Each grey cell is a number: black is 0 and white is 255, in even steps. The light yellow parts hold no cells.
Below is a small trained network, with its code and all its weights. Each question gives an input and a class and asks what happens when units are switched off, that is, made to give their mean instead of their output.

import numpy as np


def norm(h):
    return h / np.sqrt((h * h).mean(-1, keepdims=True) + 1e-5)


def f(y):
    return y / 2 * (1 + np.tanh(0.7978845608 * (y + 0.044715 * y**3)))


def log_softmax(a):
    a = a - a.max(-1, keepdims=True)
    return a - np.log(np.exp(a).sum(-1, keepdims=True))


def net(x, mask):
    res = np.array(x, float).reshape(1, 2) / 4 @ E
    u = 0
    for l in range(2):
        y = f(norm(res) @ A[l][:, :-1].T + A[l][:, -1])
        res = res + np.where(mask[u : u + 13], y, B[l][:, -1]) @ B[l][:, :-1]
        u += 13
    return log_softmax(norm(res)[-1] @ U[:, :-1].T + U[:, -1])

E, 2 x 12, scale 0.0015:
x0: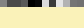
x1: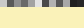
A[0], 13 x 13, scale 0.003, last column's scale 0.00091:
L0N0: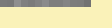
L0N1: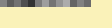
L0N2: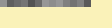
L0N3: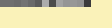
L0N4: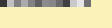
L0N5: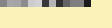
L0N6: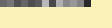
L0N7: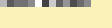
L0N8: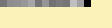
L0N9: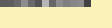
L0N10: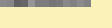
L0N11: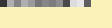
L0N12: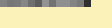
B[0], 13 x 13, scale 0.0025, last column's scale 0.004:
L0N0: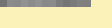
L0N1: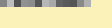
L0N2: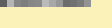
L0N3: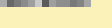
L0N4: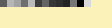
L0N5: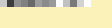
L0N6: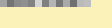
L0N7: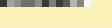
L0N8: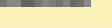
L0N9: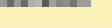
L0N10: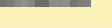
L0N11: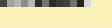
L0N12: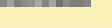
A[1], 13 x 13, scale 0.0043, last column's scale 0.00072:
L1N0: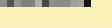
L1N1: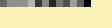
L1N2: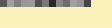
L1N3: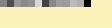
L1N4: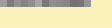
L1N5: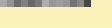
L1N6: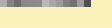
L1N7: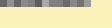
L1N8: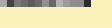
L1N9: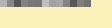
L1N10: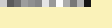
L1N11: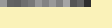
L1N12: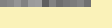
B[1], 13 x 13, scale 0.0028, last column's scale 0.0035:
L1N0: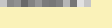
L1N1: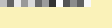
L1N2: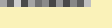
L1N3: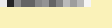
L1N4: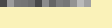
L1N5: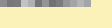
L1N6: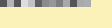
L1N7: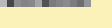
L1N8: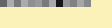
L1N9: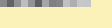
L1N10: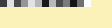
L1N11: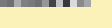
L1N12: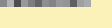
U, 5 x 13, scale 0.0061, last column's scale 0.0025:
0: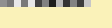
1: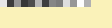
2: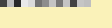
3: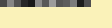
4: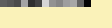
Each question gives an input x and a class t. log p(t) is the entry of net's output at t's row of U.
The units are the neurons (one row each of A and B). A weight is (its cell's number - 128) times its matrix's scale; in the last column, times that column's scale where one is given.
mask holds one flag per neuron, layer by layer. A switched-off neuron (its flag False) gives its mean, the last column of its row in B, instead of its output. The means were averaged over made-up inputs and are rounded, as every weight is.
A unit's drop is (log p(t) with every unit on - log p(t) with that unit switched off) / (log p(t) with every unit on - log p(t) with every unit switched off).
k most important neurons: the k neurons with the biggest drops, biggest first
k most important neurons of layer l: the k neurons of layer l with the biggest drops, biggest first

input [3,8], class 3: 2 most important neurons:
(L0N5 L0N7)
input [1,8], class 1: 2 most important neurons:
(L0N4 L0N11)
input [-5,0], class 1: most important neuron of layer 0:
(L0N5)
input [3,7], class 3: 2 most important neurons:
(L0N5 L0N7)
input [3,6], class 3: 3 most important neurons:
(L0N5 L0N7 L1N1)
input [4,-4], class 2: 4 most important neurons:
(L0N7 L0N6 L0N3 L0N9)
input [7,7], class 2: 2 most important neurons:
(L0N4 L0N11)
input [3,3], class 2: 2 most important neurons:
(L0N4 L0N11)
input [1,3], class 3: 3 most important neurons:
(L0N5 L0N11 L0N4)
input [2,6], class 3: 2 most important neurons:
(L0N5 L0N7)
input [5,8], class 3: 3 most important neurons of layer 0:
(L0N5 L0N7 L0N6)
